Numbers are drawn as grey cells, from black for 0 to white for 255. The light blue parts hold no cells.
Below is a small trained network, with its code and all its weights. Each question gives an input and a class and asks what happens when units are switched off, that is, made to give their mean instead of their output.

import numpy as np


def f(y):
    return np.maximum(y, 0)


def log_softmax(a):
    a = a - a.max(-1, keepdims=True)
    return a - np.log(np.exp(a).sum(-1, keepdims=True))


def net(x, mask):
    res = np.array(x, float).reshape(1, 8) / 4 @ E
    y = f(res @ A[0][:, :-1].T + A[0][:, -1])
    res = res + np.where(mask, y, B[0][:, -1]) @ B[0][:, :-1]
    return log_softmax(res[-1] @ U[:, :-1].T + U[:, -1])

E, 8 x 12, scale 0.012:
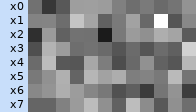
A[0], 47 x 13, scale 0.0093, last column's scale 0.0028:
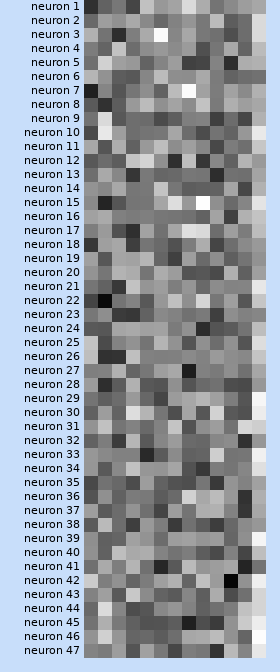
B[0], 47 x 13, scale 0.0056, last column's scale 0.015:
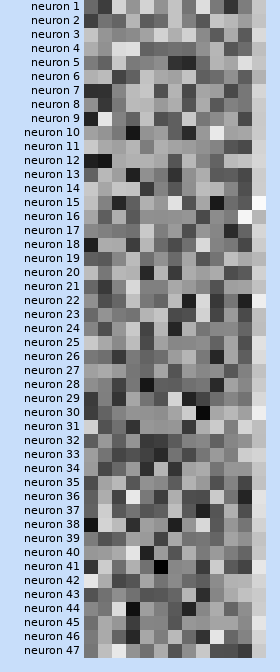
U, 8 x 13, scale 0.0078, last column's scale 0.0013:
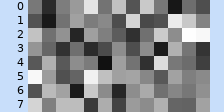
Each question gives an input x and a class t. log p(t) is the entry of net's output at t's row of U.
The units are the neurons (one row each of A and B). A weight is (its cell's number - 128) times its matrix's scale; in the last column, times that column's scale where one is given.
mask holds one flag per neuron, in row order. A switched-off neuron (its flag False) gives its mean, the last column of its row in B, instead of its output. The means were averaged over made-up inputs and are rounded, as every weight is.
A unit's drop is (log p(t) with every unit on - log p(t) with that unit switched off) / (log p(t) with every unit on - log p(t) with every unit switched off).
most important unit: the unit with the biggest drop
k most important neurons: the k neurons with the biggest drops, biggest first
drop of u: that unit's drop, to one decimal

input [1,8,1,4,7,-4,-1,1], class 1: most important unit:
neuron 12
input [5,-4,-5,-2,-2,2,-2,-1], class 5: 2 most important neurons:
[neuron 15; neuron 3]
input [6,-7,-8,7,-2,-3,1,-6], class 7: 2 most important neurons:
[neuron 20; neuron 14]
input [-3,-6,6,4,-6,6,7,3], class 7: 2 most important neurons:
[neuron 4; neuron 20]
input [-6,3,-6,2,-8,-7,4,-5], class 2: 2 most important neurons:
[neuron 33; neuron 5]
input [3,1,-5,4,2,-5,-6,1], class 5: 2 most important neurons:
[neuron 3; neuron 33]
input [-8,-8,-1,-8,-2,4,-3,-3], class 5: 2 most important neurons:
[neuron 15; neuron 6]
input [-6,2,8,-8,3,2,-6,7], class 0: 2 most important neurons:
[neuron 1; neuron 7]
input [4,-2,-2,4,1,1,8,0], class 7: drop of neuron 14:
0.1
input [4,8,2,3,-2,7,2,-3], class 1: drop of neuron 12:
0.1
